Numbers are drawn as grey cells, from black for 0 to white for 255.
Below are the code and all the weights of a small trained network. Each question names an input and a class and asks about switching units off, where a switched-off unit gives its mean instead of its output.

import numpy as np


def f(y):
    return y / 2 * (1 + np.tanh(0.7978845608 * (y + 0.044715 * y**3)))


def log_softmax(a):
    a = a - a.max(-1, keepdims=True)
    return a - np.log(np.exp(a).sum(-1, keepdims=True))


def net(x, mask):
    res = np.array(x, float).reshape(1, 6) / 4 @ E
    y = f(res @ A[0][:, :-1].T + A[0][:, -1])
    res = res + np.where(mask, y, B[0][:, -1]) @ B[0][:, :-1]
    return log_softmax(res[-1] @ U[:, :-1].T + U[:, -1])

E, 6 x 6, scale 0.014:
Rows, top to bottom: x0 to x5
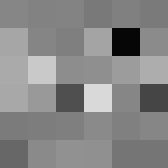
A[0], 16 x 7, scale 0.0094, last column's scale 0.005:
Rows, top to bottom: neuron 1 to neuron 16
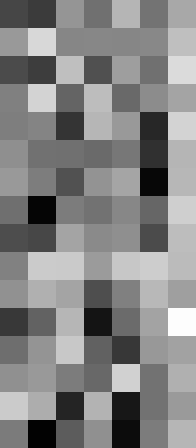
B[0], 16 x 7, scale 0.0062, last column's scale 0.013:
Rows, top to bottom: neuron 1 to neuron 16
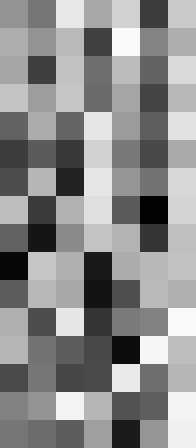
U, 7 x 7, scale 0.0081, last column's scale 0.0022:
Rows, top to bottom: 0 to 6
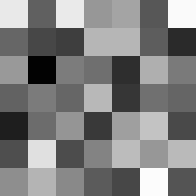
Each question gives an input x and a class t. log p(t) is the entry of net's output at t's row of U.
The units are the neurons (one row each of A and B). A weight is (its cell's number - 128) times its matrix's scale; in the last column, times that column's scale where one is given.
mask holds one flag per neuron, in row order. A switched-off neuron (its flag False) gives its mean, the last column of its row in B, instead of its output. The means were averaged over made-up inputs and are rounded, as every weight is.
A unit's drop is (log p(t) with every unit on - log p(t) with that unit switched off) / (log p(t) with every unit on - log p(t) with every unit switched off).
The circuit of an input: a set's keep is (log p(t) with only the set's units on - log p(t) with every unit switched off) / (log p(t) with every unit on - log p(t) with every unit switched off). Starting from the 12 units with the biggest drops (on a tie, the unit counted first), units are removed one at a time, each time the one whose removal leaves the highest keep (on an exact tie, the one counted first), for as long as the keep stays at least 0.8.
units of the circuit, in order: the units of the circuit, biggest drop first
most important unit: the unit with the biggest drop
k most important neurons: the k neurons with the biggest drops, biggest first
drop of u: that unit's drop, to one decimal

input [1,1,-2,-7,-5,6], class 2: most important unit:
neuron 13
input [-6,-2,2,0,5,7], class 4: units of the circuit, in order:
(neuron 8; neuron 10)
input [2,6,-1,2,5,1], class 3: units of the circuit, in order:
(neuron 12; neuron 16)
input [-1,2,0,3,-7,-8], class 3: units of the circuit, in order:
(neuron 12; neuron 3)
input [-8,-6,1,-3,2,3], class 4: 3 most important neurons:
(neuron 10; neuron 15; neuron 14)
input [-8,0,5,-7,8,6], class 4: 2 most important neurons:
(neuron 10; neuron 16)
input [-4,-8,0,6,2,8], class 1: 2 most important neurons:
(neuron 9; neuron 11)
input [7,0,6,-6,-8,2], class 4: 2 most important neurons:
(neuron 10; neuron 16)
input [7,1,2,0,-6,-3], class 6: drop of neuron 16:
-0.1
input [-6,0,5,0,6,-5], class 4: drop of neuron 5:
0.1
